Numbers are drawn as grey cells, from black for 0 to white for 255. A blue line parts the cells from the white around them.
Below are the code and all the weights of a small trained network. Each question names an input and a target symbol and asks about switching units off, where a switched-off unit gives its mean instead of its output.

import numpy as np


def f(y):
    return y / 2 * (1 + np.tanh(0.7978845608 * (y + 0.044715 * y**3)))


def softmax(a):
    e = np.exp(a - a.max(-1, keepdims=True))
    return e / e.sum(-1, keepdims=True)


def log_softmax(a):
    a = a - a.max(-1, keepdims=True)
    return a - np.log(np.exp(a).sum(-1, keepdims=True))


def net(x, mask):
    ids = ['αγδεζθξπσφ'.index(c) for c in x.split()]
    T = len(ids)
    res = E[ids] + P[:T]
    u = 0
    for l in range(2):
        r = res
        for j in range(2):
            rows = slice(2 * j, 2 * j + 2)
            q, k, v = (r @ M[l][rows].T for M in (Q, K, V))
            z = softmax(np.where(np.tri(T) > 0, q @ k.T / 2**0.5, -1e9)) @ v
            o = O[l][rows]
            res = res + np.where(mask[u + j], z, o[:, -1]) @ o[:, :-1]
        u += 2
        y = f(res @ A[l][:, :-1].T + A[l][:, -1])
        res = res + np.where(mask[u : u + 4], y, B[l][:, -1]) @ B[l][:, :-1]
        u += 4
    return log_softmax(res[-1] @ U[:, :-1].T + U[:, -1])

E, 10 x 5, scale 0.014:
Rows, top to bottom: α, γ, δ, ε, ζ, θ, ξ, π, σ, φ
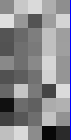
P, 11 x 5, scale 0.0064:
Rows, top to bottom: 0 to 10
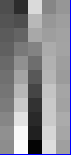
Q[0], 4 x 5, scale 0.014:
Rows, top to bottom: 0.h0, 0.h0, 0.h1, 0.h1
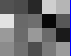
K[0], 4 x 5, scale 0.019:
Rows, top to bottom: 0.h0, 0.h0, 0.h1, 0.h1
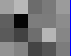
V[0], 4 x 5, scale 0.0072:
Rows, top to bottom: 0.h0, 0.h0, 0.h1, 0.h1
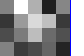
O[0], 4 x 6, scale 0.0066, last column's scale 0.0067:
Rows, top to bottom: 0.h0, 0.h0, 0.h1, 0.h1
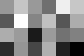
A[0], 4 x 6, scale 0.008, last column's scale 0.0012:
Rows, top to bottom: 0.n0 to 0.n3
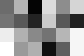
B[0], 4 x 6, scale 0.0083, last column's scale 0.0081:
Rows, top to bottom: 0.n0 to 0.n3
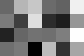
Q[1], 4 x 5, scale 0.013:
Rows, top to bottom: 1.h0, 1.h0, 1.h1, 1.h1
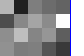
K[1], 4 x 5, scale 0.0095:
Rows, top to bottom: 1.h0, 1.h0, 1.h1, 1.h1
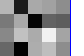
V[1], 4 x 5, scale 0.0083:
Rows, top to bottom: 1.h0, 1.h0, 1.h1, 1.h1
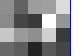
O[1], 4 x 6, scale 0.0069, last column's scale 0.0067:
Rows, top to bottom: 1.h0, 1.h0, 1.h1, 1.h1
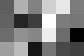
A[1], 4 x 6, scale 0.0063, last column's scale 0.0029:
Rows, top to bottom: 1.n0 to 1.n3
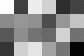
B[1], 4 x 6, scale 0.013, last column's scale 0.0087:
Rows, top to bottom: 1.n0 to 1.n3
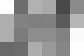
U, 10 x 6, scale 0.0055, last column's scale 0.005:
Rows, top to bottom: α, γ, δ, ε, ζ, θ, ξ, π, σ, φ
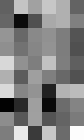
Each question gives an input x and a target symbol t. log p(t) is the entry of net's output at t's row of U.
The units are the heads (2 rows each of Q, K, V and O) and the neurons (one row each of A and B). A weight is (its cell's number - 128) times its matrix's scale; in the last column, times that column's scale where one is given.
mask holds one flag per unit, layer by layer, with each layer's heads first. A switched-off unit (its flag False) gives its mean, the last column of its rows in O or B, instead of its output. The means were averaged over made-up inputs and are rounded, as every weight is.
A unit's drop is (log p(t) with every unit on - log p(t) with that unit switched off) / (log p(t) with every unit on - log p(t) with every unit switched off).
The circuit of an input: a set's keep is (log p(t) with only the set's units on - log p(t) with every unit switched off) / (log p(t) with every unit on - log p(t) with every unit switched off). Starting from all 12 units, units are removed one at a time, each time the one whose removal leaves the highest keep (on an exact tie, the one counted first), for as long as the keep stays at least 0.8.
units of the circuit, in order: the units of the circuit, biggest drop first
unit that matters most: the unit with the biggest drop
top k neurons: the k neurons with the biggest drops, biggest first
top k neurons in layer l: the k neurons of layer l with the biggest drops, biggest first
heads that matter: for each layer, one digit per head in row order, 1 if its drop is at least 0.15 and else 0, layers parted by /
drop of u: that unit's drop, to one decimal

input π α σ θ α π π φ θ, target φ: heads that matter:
10 / 01
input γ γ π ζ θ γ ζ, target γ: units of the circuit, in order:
[1.h0, 0.h0, 0.n0]
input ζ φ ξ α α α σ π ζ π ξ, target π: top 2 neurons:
[0.n3, 0.n0]
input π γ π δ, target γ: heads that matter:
10 / 10
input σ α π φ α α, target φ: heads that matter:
01 / 01
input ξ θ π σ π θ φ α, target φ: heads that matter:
10 / 01
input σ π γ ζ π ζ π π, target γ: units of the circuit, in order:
[0.h0, 1.h0, 0.n0]
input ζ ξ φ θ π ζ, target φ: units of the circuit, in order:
[1.h1, 0.n3]
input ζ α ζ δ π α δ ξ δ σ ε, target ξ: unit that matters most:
0.h0
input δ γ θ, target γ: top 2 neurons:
[0.n0, 0.n1]
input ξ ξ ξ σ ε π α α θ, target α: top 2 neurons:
[0.n0, 1.n3]
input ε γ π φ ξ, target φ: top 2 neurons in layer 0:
[0.n3, 0.n2]
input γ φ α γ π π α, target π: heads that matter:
10 / 10
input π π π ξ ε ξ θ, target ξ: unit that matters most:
1.h1
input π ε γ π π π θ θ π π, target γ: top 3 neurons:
[0.n0, 0.n1, 0.n3]
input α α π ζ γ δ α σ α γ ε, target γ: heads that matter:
11 / 10
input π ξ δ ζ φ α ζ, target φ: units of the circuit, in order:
[0.h0, 1.h1, 0.n3]
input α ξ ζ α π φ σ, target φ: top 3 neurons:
[0.n3, 0.n1, 1.n3]
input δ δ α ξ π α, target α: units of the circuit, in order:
[0.h0, 1.h1, 1.n3]
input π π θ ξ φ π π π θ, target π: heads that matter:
11 / 10
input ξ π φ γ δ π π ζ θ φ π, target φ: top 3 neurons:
[0.n3, 0.n1, 1.n3]
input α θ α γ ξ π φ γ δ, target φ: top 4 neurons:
[0.n3, 0.n2, 0.n1, 1.n3]
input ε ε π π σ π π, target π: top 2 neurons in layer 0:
[0.n1, 0.n0]
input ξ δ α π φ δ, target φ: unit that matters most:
0.h0
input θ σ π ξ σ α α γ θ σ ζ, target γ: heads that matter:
11 / 10
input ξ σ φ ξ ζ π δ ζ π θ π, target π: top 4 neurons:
[0.n3, 0.n0, 1.n2, 1.n0]
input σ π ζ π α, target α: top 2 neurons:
[0.n1, 1.n3]
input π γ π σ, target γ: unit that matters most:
1.h0
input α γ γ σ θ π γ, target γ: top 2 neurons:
[0.n0, 0.n3]
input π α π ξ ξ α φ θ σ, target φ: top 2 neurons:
[0.n3, 0.n1]
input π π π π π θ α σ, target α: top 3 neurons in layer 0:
[0.n1, 0.n0, 0.n3]
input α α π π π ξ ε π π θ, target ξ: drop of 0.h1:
0.1
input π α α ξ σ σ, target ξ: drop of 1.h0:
0.1
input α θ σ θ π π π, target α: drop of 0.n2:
0.1
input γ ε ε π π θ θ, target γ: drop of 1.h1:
0.0
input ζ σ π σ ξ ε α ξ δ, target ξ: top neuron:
[0.n2]
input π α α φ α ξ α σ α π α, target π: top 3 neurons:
[0.n2, 0.n3, 1.n2]
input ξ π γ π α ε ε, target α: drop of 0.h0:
0.6
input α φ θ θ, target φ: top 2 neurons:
[0.n3, 1.n3]
